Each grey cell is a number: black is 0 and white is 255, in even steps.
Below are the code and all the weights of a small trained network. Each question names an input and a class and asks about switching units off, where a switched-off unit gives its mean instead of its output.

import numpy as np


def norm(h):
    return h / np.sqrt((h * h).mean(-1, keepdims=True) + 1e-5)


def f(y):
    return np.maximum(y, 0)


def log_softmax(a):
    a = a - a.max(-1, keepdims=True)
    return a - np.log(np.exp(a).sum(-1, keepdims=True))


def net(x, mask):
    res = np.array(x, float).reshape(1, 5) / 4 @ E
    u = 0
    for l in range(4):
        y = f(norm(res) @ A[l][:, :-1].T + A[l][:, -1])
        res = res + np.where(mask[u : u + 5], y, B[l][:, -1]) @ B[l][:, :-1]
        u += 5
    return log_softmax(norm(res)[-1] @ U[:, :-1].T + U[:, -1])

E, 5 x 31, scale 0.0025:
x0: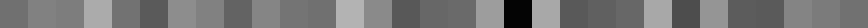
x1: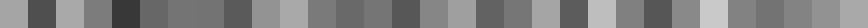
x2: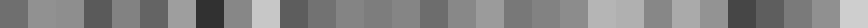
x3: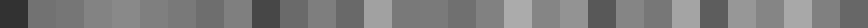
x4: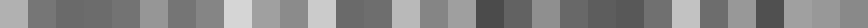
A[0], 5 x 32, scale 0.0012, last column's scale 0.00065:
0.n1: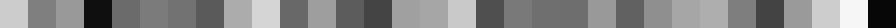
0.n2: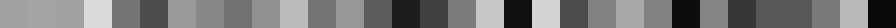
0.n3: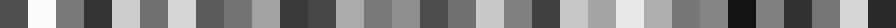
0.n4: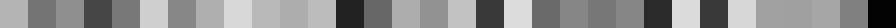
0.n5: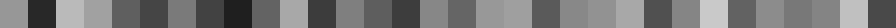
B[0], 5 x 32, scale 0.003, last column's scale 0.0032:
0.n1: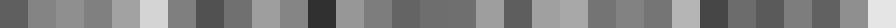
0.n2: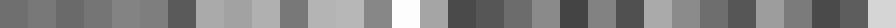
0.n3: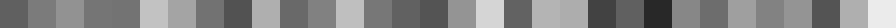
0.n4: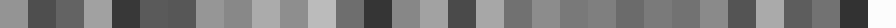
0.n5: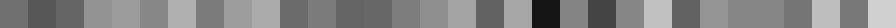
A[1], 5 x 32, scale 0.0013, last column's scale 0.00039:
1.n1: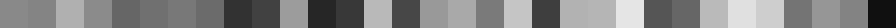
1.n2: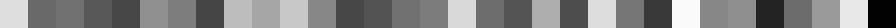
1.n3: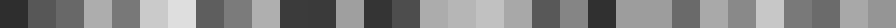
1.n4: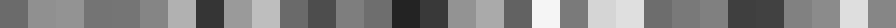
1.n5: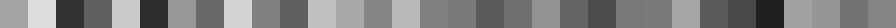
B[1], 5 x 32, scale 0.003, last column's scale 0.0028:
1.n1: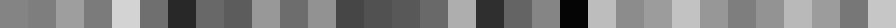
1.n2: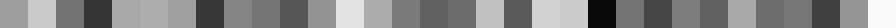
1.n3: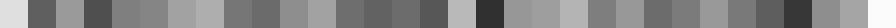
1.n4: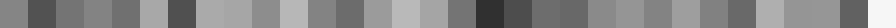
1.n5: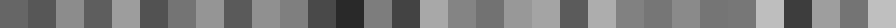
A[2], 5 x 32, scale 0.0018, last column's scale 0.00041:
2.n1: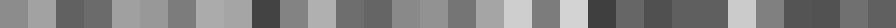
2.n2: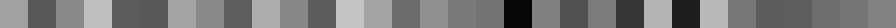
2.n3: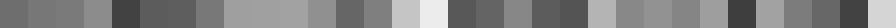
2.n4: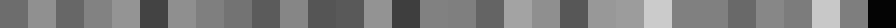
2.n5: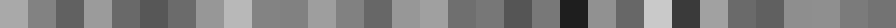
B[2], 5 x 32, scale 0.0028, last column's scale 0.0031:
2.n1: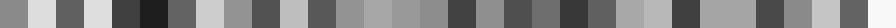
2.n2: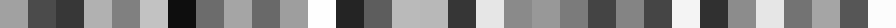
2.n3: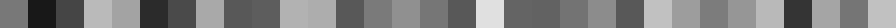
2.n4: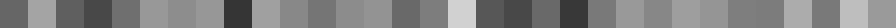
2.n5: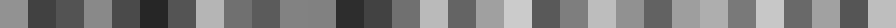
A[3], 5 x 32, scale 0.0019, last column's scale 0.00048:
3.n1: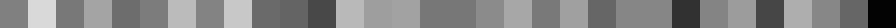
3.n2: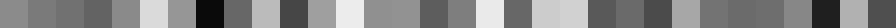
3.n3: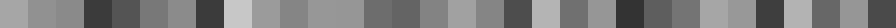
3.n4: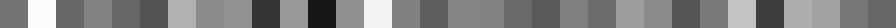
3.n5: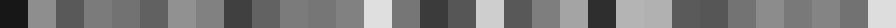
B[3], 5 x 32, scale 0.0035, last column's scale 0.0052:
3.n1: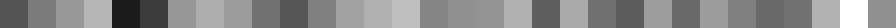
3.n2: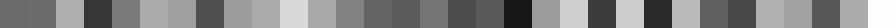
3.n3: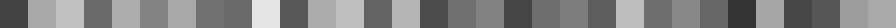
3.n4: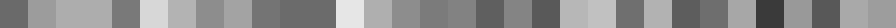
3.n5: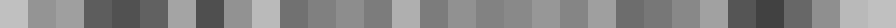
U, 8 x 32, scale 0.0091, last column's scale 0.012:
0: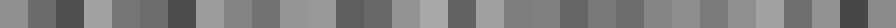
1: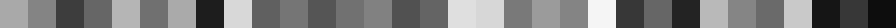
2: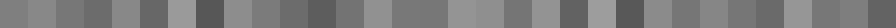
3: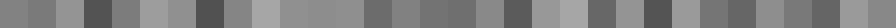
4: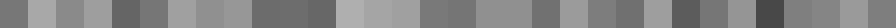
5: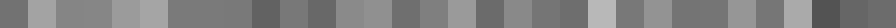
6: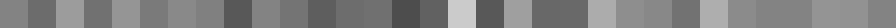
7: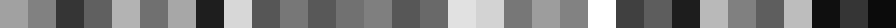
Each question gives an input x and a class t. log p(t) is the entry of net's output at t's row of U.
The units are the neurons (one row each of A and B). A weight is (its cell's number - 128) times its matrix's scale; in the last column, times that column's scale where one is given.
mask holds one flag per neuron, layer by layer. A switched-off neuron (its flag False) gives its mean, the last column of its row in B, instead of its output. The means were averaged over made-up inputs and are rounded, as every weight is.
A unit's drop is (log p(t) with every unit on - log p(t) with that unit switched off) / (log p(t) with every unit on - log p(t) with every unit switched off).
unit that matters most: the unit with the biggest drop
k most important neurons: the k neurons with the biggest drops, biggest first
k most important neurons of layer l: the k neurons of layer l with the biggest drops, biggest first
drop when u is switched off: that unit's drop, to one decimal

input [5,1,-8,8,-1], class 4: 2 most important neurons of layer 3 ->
(3.n4 3.n5)
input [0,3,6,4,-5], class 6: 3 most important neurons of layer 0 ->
(0.n5 0.n1 0.n4)
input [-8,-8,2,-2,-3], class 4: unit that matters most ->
2.n1
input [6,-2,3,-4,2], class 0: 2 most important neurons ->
(0.n2 1.n2)
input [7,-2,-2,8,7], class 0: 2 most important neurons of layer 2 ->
(2.n1 2.n5)
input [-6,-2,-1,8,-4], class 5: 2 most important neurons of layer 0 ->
(0.n2 0.n5)
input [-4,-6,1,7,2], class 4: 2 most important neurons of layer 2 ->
(2.n1 2.n2)
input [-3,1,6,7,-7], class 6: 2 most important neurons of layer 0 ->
(0.n5 0.n1)
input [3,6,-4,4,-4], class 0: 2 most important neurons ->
(0.n2 2.n2)
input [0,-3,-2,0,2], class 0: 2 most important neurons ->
(1.n2 0.n3)
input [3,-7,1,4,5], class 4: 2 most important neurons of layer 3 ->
(3.n2 3.n4)
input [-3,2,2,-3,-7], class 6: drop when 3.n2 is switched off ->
0.1
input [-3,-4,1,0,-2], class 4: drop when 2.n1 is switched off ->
1.0
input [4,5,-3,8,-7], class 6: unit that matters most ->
0.n4
